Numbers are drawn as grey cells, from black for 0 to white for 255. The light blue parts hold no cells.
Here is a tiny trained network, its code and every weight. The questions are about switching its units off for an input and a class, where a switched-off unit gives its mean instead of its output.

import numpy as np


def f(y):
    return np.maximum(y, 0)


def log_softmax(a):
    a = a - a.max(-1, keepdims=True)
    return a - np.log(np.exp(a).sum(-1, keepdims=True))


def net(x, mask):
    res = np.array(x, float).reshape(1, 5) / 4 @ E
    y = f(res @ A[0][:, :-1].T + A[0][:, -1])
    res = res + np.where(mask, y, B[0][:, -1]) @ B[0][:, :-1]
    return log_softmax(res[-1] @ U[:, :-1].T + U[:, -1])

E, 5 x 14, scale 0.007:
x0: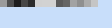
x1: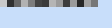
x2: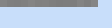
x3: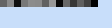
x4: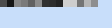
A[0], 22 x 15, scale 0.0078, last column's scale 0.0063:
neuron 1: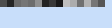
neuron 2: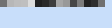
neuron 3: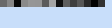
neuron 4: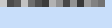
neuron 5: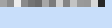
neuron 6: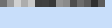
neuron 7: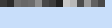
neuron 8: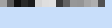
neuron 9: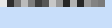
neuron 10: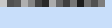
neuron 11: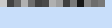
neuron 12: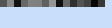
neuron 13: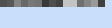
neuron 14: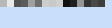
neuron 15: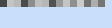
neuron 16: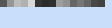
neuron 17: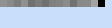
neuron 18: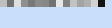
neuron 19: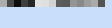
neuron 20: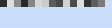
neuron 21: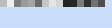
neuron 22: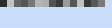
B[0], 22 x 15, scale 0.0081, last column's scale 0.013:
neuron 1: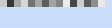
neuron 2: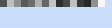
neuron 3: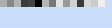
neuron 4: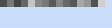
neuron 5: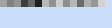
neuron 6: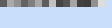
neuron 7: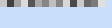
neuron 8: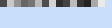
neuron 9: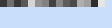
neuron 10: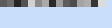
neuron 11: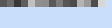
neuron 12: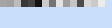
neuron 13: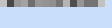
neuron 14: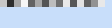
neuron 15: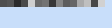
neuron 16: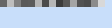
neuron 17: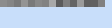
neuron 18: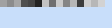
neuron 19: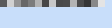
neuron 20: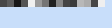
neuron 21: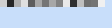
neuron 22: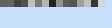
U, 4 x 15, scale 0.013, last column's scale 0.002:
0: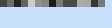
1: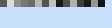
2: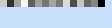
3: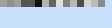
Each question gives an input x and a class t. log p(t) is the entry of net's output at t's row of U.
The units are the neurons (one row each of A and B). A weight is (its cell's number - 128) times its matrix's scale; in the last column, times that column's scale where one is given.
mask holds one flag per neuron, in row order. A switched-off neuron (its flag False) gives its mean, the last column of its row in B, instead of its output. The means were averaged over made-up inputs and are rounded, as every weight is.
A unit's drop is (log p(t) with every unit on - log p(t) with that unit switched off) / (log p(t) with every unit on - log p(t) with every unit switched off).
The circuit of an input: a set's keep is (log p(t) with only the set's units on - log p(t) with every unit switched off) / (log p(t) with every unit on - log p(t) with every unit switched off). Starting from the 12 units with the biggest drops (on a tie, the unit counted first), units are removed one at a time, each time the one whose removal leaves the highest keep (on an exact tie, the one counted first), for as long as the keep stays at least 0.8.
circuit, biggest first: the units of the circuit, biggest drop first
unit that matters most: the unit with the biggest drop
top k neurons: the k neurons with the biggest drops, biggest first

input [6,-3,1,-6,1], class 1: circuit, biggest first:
[neuron 8]
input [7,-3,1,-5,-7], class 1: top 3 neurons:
[neuron 8; neuron 19; neuron 1]
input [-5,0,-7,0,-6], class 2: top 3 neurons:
[neuron 21; neuron 14; neuron 8]
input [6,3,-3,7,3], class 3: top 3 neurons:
[neuron 3; neuron 12; neuron 2]
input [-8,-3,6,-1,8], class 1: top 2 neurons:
[neuron 2; neuron 16]
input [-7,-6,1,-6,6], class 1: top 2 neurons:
[neuron 16; neuron 2]
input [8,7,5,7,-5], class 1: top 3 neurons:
[neuron 8; neuron 19; neuron 20]
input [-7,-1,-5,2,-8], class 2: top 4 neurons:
[neuron 21; neuron 14; neuron 8; neuron 19]
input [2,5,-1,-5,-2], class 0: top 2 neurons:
[neuron 9; neuron 3]
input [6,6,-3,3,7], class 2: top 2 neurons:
[neuron 1; neuron 7]
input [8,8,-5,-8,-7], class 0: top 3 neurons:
[neuron 9; neuron 11; neuron 4]
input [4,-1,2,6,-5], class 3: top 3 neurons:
[neuron 3; neuron 12; neuron 1]
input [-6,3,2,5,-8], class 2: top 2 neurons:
[neuron 21; neuron 14]
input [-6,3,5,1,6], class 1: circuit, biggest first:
[neuron 16]
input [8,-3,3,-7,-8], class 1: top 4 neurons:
[neuron 8; neuron 19; neuron 1; neuron 7]
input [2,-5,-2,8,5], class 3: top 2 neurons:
[neuron 12; neuron 3]
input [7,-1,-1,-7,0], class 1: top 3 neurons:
[neuron 8; neuron 19; neuron 3]
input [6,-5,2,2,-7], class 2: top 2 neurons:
[neuron 14; neuron 21]
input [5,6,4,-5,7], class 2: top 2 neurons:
[neuron 1; neuron 7]
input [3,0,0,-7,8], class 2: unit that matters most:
neuron 1
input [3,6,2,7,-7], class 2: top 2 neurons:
[neuron 14; neuron 21]
